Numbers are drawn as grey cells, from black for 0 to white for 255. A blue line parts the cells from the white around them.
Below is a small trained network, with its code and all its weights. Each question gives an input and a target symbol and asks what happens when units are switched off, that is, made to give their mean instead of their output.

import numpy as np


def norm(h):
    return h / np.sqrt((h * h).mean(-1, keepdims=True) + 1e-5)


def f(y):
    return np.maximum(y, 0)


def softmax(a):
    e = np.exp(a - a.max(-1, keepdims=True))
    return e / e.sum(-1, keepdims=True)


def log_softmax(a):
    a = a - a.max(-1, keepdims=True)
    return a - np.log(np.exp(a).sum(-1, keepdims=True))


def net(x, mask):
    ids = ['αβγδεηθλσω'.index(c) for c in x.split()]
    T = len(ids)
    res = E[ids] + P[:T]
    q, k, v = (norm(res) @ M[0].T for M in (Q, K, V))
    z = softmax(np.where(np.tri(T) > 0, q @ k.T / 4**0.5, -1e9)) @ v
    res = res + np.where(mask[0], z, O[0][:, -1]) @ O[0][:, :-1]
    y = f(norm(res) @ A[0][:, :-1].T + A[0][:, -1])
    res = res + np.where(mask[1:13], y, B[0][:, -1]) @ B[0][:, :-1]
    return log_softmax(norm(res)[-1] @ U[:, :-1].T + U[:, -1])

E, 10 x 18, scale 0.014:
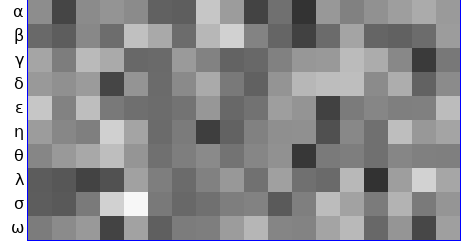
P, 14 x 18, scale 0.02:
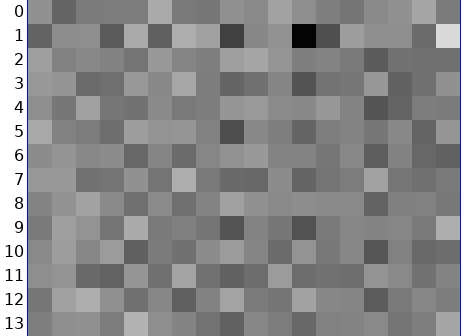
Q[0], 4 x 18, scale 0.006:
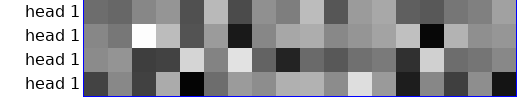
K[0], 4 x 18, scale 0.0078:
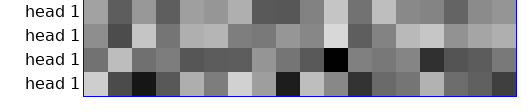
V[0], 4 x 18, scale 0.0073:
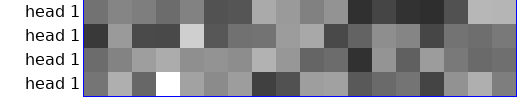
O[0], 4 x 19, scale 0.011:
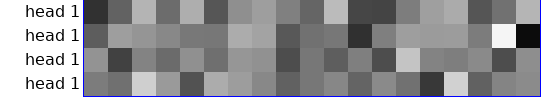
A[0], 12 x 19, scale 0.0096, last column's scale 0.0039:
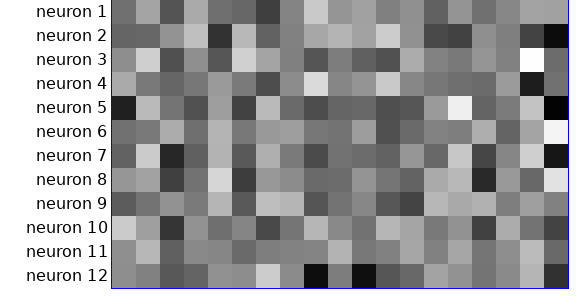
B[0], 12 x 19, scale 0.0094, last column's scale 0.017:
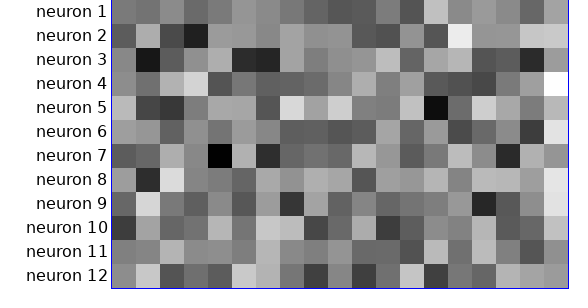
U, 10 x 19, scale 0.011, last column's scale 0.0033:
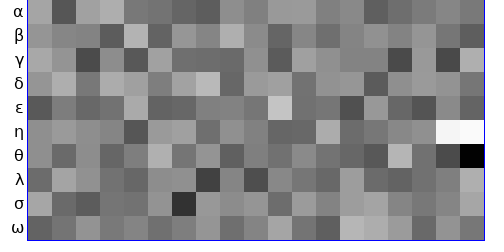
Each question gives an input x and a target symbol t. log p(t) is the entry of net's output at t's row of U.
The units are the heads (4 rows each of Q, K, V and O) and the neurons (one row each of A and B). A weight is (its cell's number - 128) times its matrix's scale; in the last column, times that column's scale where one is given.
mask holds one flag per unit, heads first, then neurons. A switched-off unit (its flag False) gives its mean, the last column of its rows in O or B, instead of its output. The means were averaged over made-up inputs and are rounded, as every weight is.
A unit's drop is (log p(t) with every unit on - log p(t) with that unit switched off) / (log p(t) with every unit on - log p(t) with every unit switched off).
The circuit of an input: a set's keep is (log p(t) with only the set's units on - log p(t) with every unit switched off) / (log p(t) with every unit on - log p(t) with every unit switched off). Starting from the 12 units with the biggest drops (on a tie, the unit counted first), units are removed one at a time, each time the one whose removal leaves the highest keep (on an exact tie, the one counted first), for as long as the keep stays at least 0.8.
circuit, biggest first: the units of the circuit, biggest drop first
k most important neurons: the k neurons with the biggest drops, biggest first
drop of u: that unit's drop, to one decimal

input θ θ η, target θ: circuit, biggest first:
head 1
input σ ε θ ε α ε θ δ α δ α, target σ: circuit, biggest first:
head 1; neuron 3; neuron 4
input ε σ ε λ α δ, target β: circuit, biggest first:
head 1; neuron 9; neuron 5; neuron 8
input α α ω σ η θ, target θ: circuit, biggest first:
head 1; neuron 4; neuron 3
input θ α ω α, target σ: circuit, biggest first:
head 1; neuron 3; neuron 5
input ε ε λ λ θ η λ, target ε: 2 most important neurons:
neuron 2; neuron 10
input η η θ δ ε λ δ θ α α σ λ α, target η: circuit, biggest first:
neuron 2; head 1
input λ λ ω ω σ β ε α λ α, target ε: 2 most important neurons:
neuron 5; neuron 9
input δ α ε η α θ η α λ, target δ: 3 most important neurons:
neuron 10; neuron 4; neuron 9
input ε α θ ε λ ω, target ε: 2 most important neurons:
neuron 5; neuron 9
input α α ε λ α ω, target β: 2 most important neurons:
neuron 9; neuron 5
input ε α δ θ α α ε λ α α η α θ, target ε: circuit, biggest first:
head 1; neuron 10; neuron 6
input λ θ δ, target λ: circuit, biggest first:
head 1; neuron 5; neuron 6
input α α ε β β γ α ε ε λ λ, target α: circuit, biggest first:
neuron 4
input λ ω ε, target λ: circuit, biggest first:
head 1; neuron 5; neuron 6
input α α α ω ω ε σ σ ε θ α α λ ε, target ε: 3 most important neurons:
neuron 5; neuron 9; neuron 3
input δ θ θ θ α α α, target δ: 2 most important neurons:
neuron 10; neuron 4
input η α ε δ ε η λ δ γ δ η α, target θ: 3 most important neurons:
neuron 4; neuron 9; neuron 3
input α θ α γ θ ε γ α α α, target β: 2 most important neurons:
neuron 9; neuron 5
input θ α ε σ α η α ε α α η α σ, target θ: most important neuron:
neuron 9
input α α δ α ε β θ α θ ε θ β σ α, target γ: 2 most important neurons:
neuron 3; neuron 12
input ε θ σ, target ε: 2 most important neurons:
neuron 2; neuron 10
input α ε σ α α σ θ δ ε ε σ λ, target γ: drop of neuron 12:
0.3
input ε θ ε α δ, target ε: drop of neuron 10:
0.2
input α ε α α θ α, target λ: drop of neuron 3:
0.0
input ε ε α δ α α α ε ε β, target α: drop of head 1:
0.4
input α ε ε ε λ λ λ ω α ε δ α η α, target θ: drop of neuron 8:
0.1
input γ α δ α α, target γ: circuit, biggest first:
head 1
